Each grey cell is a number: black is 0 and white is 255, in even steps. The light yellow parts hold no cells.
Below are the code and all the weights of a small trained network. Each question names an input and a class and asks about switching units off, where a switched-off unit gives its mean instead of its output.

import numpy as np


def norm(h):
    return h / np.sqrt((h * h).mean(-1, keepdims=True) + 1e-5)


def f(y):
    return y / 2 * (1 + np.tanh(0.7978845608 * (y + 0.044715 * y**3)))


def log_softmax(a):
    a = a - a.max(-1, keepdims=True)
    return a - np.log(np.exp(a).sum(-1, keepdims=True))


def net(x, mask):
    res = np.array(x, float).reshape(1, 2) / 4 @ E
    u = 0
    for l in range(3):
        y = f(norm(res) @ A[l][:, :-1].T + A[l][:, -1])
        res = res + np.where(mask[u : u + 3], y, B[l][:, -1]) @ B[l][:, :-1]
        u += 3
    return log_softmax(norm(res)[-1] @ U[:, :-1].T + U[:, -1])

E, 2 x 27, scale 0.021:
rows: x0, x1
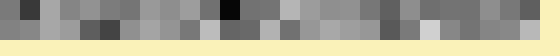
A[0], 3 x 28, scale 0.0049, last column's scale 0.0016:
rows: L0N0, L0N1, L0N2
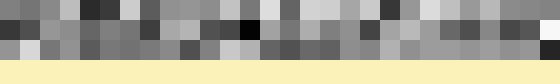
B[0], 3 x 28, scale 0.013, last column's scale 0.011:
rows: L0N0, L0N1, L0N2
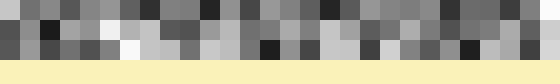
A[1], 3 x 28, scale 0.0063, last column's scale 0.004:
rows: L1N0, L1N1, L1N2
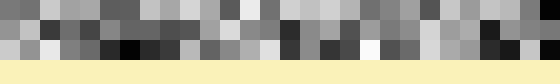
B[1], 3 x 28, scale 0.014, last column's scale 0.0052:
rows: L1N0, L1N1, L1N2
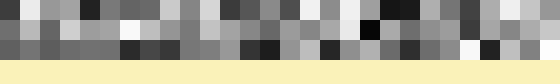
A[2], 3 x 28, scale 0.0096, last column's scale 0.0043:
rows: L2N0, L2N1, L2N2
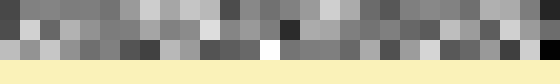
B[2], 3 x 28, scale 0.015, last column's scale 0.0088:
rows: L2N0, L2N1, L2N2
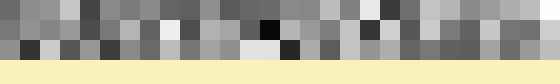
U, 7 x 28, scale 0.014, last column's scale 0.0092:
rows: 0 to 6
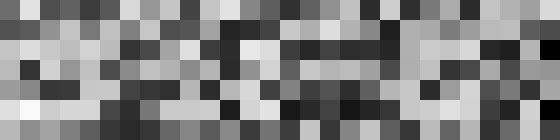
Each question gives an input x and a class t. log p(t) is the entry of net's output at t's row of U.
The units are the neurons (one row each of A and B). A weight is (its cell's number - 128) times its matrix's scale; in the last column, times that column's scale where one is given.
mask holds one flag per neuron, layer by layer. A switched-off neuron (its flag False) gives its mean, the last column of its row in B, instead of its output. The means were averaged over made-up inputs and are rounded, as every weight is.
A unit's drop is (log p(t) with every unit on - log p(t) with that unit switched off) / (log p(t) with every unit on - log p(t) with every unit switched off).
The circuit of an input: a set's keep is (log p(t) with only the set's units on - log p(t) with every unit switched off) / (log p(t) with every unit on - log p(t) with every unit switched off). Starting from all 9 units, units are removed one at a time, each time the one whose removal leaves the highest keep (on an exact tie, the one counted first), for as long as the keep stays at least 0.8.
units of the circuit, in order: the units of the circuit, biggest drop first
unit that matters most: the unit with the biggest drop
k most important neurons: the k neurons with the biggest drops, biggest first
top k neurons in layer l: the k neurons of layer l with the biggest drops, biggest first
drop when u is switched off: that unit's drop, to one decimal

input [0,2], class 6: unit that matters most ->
L1N2
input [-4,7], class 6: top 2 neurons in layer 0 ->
[L0N0; L0N1]
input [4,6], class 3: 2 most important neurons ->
[L0N1; L2N2]
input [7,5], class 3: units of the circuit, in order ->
[L0N2; L2N2]
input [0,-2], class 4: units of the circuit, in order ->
[L2N0; L0N2]
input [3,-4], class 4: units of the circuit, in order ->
[L0N2; L2N0]
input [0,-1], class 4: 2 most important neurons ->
[L0N2; L0N1]
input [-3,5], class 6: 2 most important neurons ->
[L0N0; L0N1]
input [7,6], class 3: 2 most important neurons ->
[L0N2; L2N2]
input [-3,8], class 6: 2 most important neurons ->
[L0N0; L1N2]
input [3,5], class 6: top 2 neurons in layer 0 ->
[L0N0; L0N2]
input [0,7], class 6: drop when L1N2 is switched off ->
0.4
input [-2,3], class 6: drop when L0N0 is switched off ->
1.5
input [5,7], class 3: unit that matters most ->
L0N1
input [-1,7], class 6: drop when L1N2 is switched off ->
0.4
